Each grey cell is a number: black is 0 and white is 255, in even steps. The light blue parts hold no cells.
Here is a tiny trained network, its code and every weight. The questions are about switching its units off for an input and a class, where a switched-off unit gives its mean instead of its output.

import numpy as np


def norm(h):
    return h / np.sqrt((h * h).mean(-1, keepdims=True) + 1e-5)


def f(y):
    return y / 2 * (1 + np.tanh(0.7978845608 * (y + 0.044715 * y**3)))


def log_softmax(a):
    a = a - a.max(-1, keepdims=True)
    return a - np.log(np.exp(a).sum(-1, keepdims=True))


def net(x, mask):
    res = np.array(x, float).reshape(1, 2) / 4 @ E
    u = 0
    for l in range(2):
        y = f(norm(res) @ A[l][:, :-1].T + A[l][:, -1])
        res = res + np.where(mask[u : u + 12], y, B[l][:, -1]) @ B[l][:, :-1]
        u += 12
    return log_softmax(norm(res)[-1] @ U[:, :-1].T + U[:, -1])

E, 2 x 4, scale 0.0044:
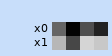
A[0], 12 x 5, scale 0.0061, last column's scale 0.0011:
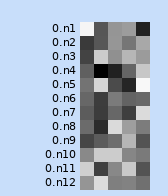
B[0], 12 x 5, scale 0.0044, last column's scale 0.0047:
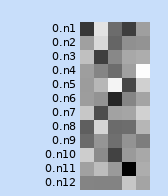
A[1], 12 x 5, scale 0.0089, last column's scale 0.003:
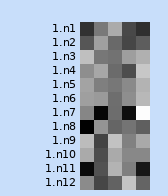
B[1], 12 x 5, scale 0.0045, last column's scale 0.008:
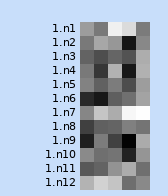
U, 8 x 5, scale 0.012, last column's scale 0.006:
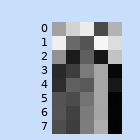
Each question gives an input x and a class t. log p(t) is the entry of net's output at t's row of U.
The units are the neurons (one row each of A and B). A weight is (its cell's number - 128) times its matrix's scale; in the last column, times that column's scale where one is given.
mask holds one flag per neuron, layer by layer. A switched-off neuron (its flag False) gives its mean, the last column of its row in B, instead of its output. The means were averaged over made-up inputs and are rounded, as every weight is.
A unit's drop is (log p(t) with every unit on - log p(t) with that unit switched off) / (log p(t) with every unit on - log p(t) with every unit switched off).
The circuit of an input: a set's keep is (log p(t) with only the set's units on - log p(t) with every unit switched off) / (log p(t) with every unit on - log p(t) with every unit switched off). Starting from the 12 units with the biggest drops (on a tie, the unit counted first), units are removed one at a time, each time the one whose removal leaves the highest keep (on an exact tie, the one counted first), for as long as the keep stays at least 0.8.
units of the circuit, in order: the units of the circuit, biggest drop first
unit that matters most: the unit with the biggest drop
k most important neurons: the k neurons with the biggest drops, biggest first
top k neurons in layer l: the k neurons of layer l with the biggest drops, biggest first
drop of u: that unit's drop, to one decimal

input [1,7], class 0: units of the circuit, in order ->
[0.n1]
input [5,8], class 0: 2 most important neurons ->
[1.n7; 0.n1]
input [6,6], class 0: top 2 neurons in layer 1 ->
[1.n7; 1.n9]
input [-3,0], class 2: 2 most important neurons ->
[1.n7; 0.n3]
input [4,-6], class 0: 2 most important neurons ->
[0.n5; 1.n7]
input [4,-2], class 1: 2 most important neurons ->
[1.n7; 0.n6]
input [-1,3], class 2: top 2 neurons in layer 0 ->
[0.n5; 0.n10]
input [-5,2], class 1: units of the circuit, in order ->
[0.n5; 0.n10]
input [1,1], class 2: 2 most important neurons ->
[1.n7; 0.n5]
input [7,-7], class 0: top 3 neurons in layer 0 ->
[0.n5; 0.n3; 0.n10]
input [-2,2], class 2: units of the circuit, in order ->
[1.n7; 0.n5]
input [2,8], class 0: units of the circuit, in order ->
[0.n1; 0.n8]
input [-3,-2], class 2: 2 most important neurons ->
[1.n7; 0.n3]
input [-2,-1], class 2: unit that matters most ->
1.n7
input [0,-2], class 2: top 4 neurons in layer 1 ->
[1.n7; 1.n9; 1.n12; 1.n10]
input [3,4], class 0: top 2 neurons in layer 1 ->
[1.n9; 1.n3]
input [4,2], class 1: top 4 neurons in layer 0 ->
[0.n5; 0.n6; 0.n3; 0.n10]
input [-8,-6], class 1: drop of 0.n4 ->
-0.1
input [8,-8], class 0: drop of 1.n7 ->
1.0
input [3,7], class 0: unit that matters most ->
0.n1
